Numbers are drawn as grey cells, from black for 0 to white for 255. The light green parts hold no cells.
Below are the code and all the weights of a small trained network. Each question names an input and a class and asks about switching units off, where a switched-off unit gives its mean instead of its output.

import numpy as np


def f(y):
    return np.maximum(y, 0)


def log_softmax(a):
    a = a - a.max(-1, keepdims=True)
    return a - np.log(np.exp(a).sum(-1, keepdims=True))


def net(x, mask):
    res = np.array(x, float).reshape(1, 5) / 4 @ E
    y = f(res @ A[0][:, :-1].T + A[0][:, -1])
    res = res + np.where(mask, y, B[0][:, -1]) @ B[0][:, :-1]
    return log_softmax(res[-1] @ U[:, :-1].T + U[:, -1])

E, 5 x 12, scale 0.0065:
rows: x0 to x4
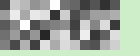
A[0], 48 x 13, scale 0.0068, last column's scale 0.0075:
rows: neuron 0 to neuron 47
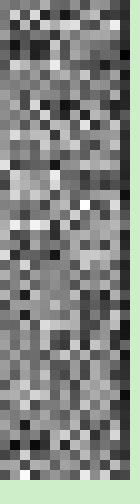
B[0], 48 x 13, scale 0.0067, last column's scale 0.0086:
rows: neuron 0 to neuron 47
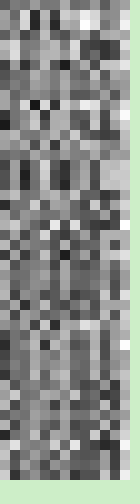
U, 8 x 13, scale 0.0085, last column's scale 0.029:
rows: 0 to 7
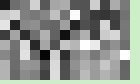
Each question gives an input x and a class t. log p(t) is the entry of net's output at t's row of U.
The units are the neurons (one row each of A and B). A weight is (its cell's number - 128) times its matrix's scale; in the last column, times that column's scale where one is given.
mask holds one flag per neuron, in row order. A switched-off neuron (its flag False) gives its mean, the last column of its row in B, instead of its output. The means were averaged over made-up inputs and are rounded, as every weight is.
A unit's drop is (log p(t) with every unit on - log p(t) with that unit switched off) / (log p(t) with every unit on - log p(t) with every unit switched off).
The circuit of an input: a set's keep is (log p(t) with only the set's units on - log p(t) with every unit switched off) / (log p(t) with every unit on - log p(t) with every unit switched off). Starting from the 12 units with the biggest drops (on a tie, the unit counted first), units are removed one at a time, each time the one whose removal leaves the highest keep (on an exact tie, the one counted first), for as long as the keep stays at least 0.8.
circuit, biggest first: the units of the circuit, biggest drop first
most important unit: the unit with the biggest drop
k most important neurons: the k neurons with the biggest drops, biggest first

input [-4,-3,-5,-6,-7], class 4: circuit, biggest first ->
[neuron 10]
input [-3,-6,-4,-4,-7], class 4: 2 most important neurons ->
[neuron 10; neuron 1]
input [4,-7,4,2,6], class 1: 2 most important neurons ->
[neuron 44; neuron 4]
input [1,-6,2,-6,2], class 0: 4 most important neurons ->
[neuron 11; neuron 34; neuron 22; neuron 37]
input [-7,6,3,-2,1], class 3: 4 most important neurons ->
[neuron 25; neuron 16; neuron 44; neuron 23]
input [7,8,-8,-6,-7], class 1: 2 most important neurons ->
[neuron 22; neuron 19]
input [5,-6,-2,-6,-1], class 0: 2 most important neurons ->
[neuron 11; neuron 34]
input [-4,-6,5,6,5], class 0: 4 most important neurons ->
[neuron 20; neuron 43; neuron 12; neuron 22]
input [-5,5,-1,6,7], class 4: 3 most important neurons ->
[neuron 2; neuron 14; neuron 34]
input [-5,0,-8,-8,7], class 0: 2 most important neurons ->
[neuron 34; neuron 11]
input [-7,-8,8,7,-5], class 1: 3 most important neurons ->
[neuron 44; neuron 4; neuron 5]
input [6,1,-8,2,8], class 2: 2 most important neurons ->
[neuron 29; neuron 42]
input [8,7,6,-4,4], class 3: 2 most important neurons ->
[neuron 6; neuron 17]
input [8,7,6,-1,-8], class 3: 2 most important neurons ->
[neuron 6; neuron 18]
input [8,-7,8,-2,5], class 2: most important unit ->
neuron 47
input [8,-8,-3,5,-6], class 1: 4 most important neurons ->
[neuron 4; neuron 44; neuron 5; neuron 25]
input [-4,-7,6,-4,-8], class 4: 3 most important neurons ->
[neuron 10; neuron 1; neuron 22]
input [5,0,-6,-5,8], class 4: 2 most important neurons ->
[neuron 2; neuron 32]
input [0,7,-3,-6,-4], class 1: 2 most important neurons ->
[neuron 22; neuron 13]
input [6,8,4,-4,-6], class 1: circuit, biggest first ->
[neuron 22]
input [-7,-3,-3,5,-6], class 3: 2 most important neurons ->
[neuron 25; neuron 16]
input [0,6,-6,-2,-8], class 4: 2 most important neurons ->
[neuron 1; neuron 10]
